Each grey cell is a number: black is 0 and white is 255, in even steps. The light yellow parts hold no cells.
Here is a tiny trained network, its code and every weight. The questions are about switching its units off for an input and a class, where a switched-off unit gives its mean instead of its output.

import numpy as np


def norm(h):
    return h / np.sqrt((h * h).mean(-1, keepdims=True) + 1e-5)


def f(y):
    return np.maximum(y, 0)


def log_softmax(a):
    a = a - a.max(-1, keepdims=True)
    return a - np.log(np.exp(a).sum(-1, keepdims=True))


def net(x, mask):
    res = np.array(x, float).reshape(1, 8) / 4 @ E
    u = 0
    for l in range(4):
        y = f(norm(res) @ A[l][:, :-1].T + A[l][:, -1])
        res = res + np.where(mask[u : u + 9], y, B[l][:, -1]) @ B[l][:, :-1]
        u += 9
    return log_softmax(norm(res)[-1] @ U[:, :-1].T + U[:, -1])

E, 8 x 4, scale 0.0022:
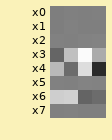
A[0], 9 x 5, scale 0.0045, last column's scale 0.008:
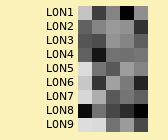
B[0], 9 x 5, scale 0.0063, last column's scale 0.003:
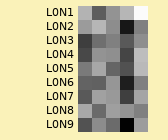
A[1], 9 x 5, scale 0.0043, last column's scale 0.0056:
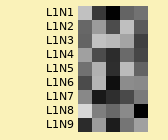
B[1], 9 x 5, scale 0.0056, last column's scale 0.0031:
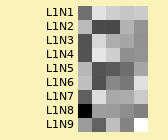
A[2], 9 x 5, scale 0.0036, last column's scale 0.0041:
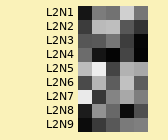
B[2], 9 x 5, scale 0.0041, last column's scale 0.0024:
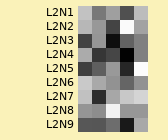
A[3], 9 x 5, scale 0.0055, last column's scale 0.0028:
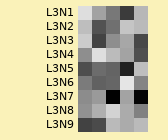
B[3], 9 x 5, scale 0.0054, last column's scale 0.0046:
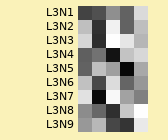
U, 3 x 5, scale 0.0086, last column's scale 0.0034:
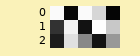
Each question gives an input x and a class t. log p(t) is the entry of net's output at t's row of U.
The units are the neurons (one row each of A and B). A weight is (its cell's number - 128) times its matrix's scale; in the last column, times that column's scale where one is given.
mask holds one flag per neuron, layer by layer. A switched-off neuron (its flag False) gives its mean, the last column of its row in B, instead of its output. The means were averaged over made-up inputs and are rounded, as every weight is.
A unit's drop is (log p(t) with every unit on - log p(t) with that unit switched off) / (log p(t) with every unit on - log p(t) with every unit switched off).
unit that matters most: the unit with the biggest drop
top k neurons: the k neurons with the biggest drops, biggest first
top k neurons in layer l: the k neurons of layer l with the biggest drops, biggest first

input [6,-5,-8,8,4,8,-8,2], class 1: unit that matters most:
L2N5
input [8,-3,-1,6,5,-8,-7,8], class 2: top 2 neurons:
[L1N1, L1N7]
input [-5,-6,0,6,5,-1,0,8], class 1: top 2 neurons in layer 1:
[L1N6, L1N9]
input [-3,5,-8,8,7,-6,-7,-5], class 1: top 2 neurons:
[L1N6, L3N2]
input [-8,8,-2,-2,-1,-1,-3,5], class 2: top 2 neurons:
[L0N4, L1N1]
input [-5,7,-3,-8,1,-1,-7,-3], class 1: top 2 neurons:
[L1N7, L1N1]
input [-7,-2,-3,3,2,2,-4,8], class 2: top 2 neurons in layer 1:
[L1N1, L1N7]
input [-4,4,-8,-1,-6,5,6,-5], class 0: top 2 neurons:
[L1N6, L1N9]
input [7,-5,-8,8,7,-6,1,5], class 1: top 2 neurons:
[L1N6, L1N9]
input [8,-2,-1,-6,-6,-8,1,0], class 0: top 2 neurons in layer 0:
[L0N9, L0N7]
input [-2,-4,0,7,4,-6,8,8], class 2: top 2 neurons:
[L0N9, L1N1]
